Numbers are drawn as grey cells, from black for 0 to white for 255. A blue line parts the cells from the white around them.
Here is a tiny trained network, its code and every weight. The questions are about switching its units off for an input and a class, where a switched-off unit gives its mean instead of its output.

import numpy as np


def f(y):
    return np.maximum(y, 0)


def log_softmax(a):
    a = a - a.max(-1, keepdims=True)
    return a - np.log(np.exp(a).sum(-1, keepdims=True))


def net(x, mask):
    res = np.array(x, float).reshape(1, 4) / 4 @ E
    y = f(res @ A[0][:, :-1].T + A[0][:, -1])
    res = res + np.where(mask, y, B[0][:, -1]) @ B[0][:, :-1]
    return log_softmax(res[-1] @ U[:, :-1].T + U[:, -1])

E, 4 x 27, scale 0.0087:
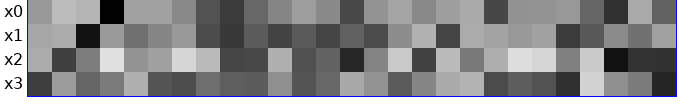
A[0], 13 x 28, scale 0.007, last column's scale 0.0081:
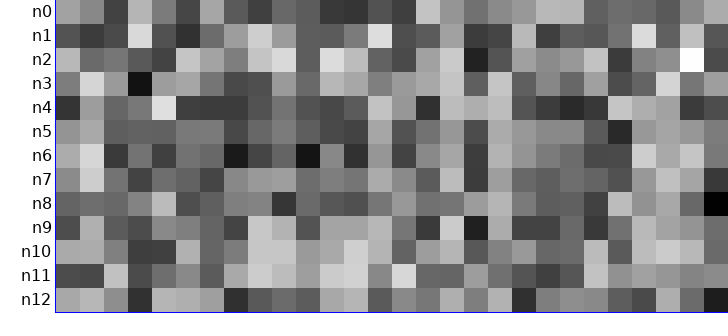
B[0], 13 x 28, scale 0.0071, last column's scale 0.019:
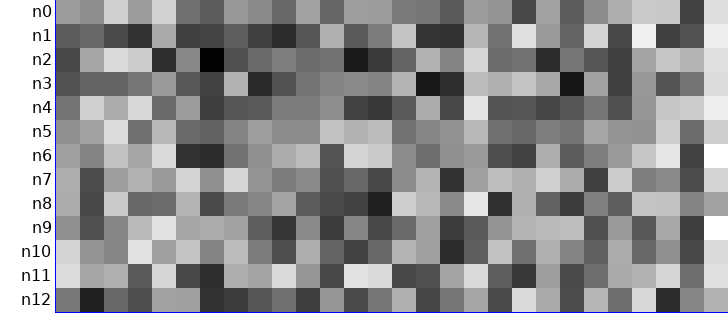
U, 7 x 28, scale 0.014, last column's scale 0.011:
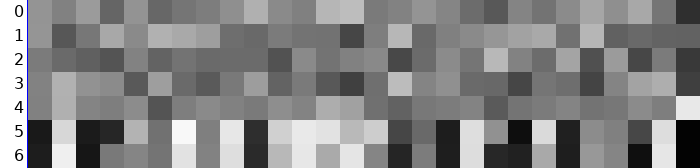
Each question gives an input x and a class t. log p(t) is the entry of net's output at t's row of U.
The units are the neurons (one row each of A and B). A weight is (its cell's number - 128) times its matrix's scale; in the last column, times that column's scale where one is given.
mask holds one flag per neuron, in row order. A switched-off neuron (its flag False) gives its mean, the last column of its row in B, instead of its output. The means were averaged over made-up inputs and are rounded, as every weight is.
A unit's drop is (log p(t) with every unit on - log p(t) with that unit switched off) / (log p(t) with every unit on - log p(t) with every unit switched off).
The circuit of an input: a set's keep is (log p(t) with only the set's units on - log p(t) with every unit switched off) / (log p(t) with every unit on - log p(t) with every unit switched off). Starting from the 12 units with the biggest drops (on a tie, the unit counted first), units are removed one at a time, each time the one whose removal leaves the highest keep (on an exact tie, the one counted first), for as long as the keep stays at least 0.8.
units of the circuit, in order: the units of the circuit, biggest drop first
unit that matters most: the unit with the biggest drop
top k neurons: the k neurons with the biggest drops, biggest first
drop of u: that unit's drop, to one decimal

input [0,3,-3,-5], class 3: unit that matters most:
n2
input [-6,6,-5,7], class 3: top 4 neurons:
[n4, n11, n8, n3]
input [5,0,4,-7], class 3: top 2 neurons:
[n1, n2]
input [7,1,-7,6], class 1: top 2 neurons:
[n9, n7]
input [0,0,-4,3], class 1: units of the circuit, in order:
[n9, n7]
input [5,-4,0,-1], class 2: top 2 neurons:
[n6, n3]
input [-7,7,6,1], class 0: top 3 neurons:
[n0, n3, n9]
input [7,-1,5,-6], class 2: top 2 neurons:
[n4, n9]
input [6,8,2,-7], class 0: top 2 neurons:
[n0, n6]
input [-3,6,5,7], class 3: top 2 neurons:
[n11, n4]
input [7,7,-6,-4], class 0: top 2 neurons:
[n6, n5]
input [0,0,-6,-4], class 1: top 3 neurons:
[n10, n9, n7]
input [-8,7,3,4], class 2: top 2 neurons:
[n1, n11]
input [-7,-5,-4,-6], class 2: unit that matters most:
n1
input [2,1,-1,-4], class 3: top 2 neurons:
[n1, n2]
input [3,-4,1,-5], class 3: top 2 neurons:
[n6, n2]
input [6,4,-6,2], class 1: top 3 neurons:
[n7, n9, n1]
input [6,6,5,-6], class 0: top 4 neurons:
[n0, n1, n4, n9]
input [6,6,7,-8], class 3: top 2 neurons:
[n2, n9]
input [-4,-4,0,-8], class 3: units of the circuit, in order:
[n2]
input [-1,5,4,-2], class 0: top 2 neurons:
[n9, n0]
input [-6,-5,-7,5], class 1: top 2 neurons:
[n9, n7]
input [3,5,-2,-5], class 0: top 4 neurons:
[n6, n4, n5, n0]
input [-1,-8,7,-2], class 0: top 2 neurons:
[n9, n11]
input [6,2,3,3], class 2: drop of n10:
0.0
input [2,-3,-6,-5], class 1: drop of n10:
0.7
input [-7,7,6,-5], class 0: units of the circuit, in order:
[n0]
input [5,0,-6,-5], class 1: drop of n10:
0.7
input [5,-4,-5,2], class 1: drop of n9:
0.4
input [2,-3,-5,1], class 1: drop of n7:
0.2
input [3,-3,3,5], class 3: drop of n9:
0.3
